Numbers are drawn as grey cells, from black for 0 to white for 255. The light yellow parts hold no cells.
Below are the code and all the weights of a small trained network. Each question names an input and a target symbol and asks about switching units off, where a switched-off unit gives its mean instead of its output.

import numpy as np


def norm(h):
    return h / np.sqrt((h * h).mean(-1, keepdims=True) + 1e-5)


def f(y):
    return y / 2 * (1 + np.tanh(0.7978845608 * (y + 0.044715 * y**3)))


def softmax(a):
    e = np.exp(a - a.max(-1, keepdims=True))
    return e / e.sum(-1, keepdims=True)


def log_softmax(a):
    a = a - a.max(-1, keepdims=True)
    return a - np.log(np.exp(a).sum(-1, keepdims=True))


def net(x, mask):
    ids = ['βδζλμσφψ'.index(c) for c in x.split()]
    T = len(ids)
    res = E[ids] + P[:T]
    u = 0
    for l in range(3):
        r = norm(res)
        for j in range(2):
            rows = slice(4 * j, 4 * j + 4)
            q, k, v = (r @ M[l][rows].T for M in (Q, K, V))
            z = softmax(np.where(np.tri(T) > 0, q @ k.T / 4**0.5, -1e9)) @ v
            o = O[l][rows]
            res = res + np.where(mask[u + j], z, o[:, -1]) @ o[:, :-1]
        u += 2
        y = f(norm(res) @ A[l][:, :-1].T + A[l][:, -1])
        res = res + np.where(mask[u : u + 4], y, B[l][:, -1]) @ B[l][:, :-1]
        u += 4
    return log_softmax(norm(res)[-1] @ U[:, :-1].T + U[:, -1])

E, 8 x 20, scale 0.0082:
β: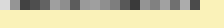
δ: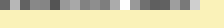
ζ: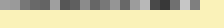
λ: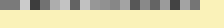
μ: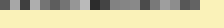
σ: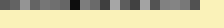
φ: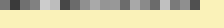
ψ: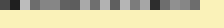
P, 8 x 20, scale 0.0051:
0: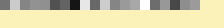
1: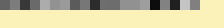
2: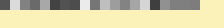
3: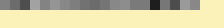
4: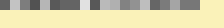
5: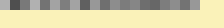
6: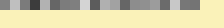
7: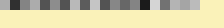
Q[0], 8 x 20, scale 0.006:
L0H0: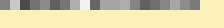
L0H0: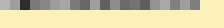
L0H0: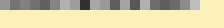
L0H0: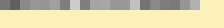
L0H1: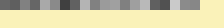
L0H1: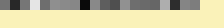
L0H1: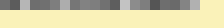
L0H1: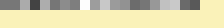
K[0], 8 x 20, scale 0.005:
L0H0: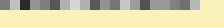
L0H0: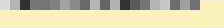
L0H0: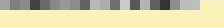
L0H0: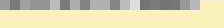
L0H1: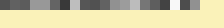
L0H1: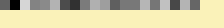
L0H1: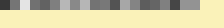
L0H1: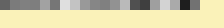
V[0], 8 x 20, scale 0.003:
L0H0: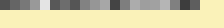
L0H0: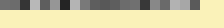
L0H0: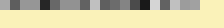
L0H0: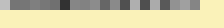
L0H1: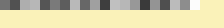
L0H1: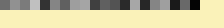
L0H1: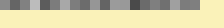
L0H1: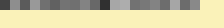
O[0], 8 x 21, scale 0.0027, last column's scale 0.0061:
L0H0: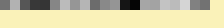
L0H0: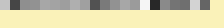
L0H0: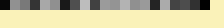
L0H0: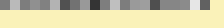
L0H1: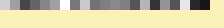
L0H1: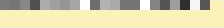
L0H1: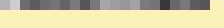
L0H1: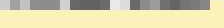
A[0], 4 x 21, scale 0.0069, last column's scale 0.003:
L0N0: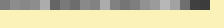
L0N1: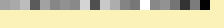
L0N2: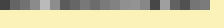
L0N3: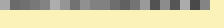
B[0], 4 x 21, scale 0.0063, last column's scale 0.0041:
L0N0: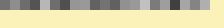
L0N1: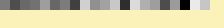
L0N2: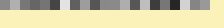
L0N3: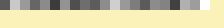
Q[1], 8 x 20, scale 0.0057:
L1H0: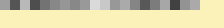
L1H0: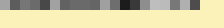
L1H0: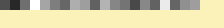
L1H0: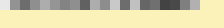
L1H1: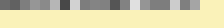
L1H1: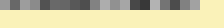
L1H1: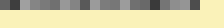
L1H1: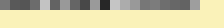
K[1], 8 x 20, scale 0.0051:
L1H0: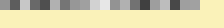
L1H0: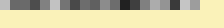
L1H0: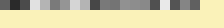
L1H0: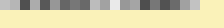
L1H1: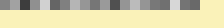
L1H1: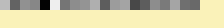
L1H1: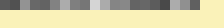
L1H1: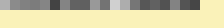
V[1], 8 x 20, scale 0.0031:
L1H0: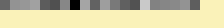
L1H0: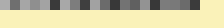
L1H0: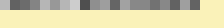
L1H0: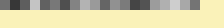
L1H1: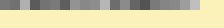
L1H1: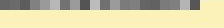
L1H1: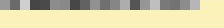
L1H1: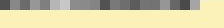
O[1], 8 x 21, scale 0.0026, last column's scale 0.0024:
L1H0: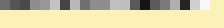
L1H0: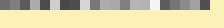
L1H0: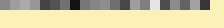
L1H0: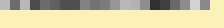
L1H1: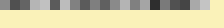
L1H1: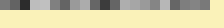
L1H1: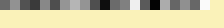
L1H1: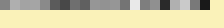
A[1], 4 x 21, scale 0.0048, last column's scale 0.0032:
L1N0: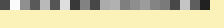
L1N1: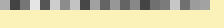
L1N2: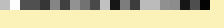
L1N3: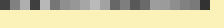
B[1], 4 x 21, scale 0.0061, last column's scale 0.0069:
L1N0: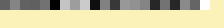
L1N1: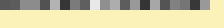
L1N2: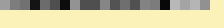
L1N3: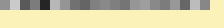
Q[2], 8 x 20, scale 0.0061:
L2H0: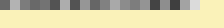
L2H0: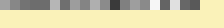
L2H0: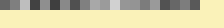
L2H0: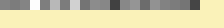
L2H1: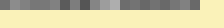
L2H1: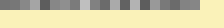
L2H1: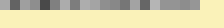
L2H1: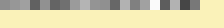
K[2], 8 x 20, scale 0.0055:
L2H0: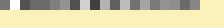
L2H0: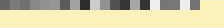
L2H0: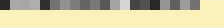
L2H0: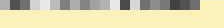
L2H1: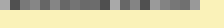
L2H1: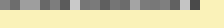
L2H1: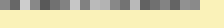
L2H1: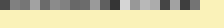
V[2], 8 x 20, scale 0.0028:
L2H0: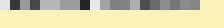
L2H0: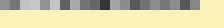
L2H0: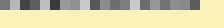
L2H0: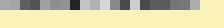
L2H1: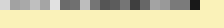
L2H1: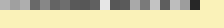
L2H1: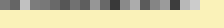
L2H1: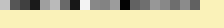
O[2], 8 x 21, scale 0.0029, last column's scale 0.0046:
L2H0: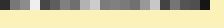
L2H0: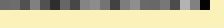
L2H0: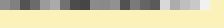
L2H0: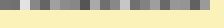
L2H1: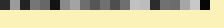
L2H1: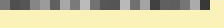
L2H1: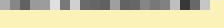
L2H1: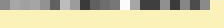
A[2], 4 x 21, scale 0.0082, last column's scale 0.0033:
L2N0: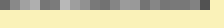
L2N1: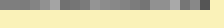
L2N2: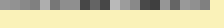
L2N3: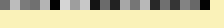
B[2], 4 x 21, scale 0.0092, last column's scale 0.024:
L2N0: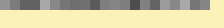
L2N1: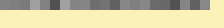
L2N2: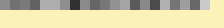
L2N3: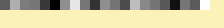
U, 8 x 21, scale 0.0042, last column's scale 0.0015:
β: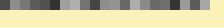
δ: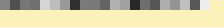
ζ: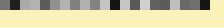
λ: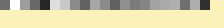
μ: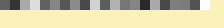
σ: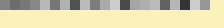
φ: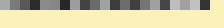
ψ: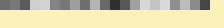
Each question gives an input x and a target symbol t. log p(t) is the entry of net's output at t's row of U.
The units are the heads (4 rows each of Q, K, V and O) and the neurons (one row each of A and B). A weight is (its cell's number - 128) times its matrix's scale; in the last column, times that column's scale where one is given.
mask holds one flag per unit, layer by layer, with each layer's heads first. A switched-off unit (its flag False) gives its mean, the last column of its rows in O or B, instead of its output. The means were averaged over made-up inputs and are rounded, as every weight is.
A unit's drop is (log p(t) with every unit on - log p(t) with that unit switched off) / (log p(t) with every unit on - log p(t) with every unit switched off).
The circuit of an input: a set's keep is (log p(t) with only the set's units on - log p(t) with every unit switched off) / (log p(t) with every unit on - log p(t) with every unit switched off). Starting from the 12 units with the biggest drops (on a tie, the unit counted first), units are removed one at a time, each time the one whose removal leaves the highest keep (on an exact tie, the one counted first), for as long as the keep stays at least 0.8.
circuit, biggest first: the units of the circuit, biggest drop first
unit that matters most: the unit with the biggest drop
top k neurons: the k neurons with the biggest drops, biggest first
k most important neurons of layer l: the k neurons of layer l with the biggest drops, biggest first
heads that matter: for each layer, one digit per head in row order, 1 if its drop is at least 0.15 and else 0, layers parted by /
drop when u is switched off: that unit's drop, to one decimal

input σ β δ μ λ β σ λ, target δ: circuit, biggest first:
(L2N3)
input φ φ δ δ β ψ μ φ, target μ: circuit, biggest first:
(L1N1, L2N3, L2N2)
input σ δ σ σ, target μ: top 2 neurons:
(L1N1, L0N3)
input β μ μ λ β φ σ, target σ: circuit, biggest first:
(L0H1, L2N3, L0N1)
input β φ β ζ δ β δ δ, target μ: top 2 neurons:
(L0N3, L1N0)
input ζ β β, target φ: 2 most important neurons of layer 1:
(L1N2, L1N0)
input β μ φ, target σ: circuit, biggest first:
(L0H1, L0N1)
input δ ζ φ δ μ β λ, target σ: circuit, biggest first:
(L0N1, L2N3)
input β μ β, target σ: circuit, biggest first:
(L0H1, L0N1)
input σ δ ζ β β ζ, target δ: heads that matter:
11 / 00 / 00
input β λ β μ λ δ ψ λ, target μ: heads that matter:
00 / 00 / 10
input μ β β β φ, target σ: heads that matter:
01 / 00 / 00
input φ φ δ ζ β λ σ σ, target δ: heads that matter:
10 / 00 / 00
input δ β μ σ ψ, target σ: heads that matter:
00 / 00 / 00
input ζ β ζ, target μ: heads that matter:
10 / 00 / 00
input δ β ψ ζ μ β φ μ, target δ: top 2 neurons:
(L0N2, L2N3)
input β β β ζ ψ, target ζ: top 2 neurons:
(L1N0, L2N3)
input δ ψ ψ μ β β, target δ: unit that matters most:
L0H0
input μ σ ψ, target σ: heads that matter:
01 / 00 / 00
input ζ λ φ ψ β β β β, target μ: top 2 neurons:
(L2N3, L2N2)
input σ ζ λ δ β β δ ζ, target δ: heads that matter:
01 / 00 / 00
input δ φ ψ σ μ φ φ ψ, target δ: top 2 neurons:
(L2N3, L1N0)
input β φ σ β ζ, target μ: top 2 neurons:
(L0N3, L1N1)
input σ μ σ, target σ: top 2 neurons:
(L0N1, L2N3)
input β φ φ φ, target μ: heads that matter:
11 / 00 / 10
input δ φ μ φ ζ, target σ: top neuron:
(L2N3)
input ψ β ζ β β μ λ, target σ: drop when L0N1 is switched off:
0.9
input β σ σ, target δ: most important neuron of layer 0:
(L0N3)
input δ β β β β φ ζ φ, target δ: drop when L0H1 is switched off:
1.0
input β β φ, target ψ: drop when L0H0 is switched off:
1.0
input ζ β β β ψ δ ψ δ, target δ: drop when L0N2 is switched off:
0.9
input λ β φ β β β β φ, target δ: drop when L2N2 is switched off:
0.0
